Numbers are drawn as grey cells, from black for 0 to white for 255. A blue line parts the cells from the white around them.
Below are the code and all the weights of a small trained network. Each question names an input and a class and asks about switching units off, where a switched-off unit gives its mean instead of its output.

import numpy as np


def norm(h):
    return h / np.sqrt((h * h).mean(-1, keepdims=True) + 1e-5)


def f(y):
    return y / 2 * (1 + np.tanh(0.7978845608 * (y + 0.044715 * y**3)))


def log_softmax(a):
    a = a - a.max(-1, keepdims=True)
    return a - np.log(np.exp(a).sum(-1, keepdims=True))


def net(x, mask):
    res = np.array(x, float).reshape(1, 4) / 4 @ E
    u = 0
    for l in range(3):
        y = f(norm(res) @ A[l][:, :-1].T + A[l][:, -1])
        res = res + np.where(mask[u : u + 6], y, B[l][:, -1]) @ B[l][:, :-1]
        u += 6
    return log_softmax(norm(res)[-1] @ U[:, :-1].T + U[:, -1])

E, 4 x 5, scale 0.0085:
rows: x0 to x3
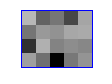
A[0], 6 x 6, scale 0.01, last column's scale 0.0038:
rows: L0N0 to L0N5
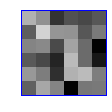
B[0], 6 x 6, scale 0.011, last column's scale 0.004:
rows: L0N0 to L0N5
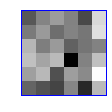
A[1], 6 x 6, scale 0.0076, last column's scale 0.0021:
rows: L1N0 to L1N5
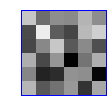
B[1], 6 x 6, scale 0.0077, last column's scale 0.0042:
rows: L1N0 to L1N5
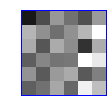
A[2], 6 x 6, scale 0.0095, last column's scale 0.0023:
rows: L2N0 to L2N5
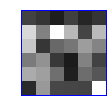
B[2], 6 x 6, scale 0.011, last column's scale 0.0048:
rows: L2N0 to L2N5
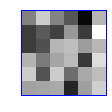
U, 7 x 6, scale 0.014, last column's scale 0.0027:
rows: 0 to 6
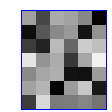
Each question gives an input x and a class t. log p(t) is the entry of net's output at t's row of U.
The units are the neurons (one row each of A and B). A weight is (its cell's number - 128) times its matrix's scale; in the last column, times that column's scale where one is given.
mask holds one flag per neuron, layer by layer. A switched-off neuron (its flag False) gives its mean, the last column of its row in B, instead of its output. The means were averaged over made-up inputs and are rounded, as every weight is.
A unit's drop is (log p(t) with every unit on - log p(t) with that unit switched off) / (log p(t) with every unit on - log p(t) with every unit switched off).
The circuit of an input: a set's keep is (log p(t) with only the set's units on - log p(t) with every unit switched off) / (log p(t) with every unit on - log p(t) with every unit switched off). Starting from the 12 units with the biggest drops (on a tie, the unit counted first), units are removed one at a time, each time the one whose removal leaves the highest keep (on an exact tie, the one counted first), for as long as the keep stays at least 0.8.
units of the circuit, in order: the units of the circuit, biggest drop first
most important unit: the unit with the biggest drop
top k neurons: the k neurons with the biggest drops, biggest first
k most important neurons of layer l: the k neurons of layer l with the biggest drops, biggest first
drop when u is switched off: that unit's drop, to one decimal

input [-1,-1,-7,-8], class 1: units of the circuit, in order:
(L2N1)
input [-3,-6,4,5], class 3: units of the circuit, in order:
(L0N3; L2N4)
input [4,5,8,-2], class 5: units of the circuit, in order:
(L1N1; L0N0)
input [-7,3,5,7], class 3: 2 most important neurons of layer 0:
(L0N3; L0N2)
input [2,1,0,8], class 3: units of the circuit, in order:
(L0N3; L2N4)
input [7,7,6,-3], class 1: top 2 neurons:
(L0N4; L1N2)
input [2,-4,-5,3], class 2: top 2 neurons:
(L1N5; L1N3)
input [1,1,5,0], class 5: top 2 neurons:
(L0N0; L1N1)
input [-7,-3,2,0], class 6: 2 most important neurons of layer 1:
(L1N1; L1N0)
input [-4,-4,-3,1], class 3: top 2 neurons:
(L1N3; L0N3)
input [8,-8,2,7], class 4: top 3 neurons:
(L2N0; L0N0; L0N5)
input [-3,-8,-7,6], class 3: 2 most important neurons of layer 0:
(L0N3; L0N5)
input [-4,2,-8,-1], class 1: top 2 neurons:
(L0N3; L1N3)
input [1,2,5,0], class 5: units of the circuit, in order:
(L1N1)
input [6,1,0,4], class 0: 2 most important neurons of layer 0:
(L0N1; L0N3)
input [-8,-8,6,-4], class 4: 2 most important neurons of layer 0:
(L0N4; L0N1)
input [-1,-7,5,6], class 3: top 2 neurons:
(L0N3; L2N4)
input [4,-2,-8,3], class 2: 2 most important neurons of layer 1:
(L1N5; L1N3)
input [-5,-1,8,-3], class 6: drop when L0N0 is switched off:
0.2
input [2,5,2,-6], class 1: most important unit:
L2N1
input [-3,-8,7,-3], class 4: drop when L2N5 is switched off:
0.3
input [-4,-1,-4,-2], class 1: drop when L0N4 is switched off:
0.1
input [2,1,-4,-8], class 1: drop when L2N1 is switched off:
0.3
